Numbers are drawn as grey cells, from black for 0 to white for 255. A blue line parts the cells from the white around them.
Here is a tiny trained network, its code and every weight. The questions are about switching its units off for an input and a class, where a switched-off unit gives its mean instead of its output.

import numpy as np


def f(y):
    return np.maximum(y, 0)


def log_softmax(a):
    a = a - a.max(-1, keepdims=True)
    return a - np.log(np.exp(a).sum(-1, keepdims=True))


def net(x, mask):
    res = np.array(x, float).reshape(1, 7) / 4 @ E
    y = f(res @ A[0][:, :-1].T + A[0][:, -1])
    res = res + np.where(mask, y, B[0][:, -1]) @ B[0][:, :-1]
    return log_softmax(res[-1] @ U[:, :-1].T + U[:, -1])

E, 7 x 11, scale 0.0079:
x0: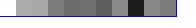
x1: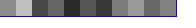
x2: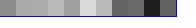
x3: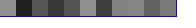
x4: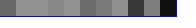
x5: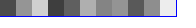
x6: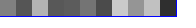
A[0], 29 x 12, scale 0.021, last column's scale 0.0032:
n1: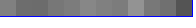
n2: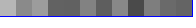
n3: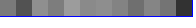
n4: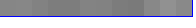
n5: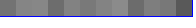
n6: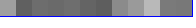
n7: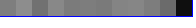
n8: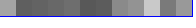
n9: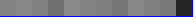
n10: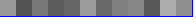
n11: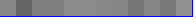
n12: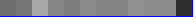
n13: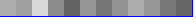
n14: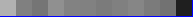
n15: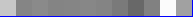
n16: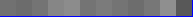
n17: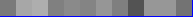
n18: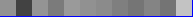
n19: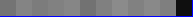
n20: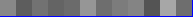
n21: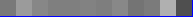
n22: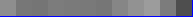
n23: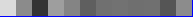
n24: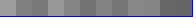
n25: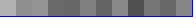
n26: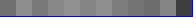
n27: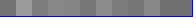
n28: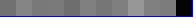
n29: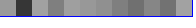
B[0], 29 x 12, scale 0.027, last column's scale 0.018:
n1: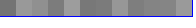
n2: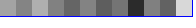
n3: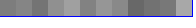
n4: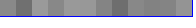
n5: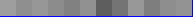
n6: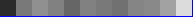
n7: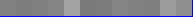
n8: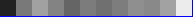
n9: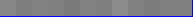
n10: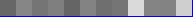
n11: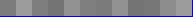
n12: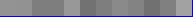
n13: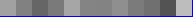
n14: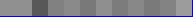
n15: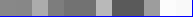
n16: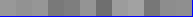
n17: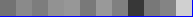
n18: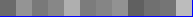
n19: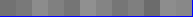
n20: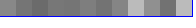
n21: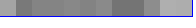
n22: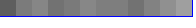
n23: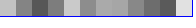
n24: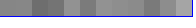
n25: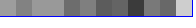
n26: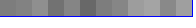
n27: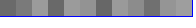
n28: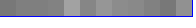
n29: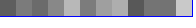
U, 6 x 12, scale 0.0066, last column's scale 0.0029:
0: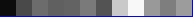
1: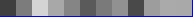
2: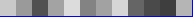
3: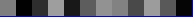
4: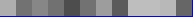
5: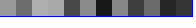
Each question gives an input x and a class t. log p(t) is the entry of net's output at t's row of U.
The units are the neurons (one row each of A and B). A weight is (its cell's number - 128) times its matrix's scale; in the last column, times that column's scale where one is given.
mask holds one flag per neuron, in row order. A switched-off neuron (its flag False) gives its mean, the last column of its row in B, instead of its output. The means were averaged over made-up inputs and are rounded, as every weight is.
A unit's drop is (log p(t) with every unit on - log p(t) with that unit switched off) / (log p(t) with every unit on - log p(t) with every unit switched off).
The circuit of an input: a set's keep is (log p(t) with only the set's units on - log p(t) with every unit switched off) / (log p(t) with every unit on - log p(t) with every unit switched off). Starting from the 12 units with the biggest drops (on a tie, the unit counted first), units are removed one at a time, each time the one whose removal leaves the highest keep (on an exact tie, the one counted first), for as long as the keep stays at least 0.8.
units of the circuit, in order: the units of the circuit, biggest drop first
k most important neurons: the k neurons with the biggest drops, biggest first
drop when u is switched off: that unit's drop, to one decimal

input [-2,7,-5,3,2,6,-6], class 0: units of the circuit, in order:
(n10 n20)
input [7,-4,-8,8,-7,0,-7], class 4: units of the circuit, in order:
(n15 n10)
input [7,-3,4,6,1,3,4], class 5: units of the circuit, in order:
(n2)
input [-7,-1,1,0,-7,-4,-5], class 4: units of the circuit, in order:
(n8 n29 n18)
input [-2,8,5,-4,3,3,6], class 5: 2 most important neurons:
(n23 n29)
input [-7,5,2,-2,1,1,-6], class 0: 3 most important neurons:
(n15 n23 n2)
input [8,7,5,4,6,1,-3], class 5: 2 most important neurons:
(n2 n25)
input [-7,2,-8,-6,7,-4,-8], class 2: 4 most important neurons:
(n8 n6 n10 n15)
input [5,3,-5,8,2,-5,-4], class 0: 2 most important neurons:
(n8 n6)
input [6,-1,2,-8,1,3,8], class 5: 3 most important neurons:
(n2 n23 n25)
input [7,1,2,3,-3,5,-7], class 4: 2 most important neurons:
(n10 n20)
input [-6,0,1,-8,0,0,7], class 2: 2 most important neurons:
(n8 n15)
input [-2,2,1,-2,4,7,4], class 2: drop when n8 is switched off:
0.4
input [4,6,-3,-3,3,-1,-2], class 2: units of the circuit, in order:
(n23)
